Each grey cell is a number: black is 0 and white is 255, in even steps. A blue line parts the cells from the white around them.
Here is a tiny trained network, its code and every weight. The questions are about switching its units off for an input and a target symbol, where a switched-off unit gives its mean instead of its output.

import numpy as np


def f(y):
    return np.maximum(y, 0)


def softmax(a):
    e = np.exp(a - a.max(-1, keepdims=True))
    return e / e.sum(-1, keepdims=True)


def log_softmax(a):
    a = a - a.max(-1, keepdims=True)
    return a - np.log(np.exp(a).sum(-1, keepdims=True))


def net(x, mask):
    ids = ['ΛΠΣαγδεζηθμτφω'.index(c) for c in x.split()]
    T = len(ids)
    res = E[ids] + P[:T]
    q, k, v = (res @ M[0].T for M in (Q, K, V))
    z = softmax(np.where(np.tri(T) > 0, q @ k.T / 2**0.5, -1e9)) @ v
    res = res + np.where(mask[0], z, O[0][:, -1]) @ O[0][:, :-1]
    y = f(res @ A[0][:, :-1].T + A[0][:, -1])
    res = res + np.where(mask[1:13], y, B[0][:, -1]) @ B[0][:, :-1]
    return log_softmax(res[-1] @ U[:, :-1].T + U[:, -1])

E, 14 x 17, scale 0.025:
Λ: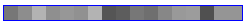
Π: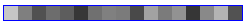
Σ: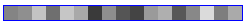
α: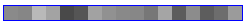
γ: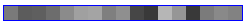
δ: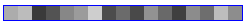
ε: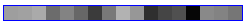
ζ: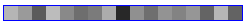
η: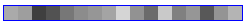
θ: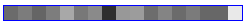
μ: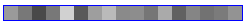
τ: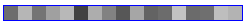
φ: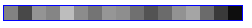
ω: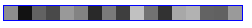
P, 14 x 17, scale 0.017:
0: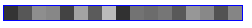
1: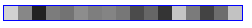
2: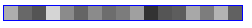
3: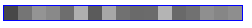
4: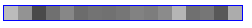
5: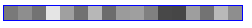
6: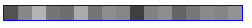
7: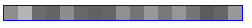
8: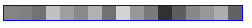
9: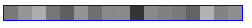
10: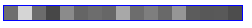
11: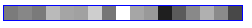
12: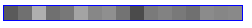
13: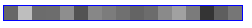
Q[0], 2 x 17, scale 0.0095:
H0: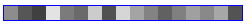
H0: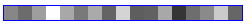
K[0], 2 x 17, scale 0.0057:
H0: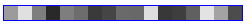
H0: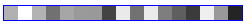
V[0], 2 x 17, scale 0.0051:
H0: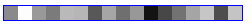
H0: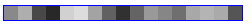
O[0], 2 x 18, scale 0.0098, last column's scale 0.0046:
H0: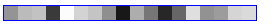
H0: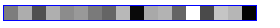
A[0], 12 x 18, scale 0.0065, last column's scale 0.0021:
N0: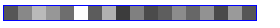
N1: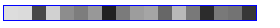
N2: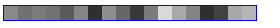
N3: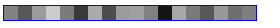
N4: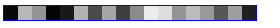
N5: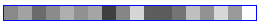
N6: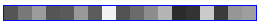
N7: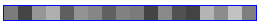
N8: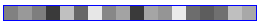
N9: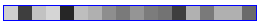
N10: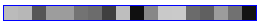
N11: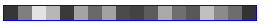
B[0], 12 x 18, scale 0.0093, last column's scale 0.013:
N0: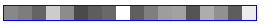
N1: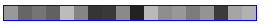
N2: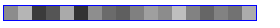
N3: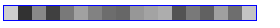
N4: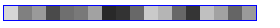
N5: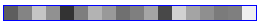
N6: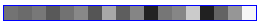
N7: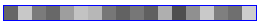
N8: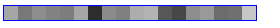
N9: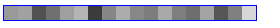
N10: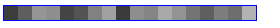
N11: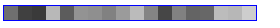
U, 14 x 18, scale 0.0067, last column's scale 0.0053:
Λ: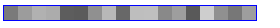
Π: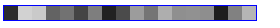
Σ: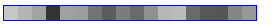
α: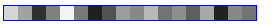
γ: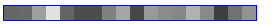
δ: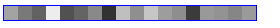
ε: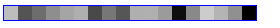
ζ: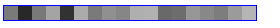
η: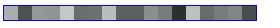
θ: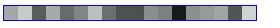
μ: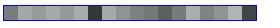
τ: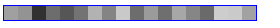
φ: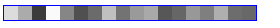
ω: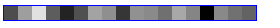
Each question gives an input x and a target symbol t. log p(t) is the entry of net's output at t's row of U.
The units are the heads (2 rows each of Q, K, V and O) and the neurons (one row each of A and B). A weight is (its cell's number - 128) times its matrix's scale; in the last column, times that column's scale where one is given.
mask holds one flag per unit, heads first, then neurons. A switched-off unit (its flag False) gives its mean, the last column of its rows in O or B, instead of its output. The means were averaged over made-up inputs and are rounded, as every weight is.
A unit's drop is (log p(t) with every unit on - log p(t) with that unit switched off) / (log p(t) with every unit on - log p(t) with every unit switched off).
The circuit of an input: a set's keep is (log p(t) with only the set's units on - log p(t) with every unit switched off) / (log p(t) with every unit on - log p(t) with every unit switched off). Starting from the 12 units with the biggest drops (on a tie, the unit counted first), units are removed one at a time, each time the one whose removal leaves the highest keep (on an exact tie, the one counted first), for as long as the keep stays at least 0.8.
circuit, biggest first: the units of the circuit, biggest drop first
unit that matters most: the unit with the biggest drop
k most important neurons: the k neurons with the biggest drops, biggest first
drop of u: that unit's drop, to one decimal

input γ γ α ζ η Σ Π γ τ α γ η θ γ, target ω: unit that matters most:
N10
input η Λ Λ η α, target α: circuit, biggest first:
N5; N10
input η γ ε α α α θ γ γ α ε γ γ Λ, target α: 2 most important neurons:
N1; N8
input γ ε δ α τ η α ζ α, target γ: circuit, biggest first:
H0; N10; N1
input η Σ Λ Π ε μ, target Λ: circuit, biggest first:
N5; H0
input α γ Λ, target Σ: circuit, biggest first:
N1; N11; N3
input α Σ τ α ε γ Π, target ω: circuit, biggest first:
N0; N9
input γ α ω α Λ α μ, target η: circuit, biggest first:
N5; N6; N9
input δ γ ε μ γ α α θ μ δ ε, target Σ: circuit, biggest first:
N11; N8
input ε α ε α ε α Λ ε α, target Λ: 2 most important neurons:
N5; N6
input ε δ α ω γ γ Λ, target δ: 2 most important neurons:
N6; N11
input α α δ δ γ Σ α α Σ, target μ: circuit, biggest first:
N5; H0
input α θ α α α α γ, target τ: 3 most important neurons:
N11; N6; N0
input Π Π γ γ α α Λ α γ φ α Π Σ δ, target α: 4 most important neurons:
N1; N8; N6; N5
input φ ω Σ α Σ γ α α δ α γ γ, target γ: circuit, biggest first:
H0; N10
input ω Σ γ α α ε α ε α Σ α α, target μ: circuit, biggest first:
H0; N9
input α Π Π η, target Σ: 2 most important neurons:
N11; N4
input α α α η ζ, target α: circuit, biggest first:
N1
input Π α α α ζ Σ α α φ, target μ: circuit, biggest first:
H0; N5
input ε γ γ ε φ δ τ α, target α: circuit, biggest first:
N5
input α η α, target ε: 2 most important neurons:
N3; N9
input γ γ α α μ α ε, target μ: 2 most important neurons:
N6; N7
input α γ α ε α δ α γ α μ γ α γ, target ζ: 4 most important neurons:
N11; N6; N9; N1
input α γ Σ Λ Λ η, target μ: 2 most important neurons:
N5; N8
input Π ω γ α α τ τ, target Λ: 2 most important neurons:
N6; N1
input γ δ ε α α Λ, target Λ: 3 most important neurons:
N5; N6; N0
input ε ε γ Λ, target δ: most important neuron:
N6
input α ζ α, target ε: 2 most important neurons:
N3; N5
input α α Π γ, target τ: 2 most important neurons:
N11; N2
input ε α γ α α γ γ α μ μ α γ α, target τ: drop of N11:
0.5
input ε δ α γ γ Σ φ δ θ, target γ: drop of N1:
0.2
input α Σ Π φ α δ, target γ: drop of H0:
0.6
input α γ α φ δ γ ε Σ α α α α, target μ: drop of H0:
1.2
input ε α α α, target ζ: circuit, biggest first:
N11
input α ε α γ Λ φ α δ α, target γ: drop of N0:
0.0
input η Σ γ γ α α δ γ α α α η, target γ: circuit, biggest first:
H0; N10; N1
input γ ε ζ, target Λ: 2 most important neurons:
N5; N6
